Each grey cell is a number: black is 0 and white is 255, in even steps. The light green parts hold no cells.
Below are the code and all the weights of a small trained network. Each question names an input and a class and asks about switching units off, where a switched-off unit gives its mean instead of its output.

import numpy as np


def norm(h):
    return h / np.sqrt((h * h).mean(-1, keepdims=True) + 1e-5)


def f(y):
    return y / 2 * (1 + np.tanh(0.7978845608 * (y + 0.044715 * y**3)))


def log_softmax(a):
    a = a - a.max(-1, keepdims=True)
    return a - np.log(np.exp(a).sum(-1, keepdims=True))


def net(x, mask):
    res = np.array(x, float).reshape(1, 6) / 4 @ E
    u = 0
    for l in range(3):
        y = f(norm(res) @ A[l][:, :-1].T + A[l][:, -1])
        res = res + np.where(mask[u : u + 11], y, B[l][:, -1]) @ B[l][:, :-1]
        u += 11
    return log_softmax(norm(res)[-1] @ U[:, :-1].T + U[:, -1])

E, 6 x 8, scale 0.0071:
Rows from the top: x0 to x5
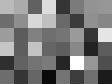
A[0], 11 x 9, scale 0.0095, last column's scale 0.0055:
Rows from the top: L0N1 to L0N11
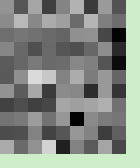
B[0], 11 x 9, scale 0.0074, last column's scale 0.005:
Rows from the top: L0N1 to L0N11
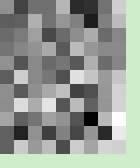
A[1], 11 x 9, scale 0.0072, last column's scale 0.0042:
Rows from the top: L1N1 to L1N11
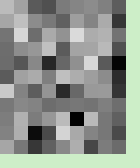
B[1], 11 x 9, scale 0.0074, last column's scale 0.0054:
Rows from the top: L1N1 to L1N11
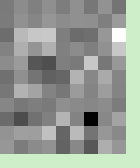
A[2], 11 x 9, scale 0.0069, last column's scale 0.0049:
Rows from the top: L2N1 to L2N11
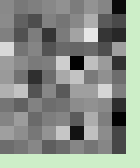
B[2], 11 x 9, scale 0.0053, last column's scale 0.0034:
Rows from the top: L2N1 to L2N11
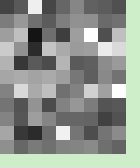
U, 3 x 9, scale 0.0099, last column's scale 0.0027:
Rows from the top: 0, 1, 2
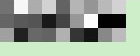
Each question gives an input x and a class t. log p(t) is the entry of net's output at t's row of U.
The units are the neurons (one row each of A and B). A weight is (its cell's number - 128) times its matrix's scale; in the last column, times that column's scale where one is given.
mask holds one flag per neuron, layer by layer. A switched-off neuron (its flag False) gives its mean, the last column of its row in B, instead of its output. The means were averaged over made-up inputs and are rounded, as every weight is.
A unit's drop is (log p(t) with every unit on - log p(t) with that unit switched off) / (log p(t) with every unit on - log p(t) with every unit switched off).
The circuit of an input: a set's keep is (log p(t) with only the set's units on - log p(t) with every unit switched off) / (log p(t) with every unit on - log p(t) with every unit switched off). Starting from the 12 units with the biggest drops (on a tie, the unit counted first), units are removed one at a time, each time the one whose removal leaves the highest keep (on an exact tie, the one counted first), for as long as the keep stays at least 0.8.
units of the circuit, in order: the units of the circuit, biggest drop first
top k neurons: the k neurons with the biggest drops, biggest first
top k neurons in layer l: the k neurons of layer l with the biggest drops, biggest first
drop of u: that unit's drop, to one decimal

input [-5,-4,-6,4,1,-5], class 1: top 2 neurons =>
L0N9, L0N11
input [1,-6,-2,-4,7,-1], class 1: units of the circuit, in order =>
L0N10
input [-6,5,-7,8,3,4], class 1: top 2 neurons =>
L0N10, L2N3
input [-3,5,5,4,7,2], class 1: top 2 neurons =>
L0N10, L0N9
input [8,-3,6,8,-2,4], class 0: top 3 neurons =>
L0N11, L0N10, L0N9
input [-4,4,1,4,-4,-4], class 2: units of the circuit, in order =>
L0N8, L1N3
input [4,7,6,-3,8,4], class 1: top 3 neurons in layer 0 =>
L0N10, L0N9, L0N8
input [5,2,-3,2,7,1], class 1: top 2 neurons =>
L0N10, L0N8
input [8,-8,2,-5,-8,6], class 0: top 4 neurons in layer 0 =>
L0N1, L0N10, L0N7, L0N4
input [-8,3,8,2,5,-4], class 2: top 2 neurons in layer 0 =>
L0N1, L0N7
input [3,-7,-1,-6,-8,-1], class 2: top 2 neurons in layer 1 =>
L1N9, L1N4
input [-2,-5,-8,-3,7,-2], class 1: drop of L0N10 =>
0.2
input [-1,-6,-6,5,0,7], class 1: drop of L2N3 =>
0.1
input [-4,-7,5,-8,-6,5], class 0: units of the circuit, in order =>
L0N8
